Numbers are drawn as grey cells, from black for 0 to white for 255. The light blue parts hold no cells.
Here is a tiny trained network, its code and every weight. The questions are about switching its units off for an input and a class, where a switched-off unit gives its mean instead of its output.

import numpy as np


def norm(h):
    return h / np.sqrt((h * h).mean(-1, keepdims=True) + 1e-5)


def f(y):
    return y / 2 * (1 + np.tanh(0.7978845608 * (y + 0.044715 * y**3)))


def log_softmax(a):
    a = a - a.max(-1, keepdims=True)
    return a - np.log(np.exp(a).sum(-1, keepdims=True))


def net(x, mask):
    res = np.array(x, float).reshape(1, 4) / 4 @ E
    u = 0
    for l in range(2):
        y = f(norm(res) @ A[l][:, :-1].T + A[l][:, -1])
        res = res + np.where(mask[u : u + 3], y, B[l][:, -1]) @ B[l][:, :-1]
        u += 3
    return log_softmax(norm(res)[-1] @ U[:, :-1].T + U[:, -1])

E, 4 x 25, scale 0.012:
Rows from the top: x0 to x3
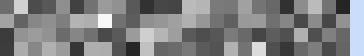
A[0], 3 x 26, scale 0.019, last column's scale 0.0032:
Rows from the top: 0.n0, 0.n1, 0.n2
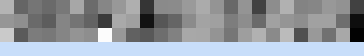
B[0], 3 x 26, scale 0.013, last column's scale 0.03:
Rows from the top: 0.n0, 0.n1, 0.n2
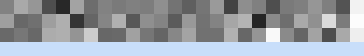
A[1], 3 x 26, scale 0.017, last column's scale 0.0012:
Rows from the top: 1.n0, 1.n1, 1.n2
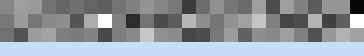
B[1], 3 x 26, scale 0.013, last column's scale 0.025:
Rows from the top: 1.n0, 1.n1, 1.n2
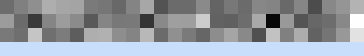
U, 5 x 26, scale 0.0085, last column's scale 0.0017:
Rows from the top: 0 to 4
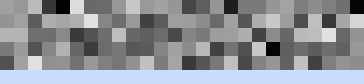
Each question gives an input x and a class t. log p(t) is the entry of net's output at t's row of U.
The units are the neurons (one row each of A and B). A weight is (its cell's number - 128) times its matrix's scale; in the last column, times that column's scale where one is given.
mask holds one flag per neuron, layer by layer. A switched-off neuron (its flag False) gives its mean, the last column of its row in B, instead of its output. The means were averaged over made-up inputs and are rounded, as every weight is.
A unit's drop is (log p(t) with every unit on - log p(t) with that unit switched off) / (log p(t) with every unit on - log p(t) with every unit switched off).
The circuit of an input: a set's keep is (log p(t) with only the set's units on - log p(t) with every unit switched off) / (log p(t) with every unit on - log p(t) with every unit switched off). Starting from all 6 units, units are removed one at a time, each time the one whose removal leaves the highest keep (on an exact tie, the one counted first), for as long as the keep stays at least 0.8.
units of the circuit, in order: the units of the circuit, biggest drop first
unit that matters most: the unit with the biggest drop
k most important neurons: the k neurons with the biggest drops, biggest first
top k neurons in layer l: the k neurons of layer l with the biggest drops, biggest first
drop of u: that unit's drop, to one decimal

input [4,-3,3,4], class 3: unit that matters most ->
0.n1
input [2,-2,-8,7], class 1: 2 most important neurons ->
0.n2, 0.n0
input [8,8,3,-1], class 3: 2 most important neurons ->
1.n1, 1.n2
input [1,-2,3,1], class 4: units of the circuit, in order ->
0.n1, 0.n2, 0.n0, 1.n1
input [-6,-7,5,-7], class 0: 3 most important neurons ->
0.n0, 0.n2, 0.n1
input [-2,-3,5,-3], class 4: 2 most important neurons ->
0.n1, 0.n0
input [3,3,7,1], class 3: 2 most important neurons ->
0.n1, 0.n0
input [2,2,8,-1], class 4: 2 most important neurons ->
0.n1, 1.n1
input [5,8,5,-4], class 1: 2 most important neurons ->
0.n2, 0.n1
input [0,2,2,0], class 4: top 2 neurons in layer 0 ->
0.n2, 0.n1
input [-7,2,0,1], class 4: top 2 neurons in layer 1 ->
1.n2, 1.n1
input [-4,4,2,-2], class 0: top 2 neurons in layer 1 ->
1.n1, 1.n0
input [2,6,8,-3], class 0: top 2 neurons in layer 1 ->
1.n1, 1.n2
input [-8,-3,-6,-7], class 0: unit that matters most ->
0.n0
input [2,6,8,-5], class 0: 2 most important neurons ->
0.n1, 1.n1
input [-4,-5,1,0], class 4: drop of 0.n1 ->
0.3
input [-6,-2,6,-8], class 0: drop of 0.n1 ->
0.1
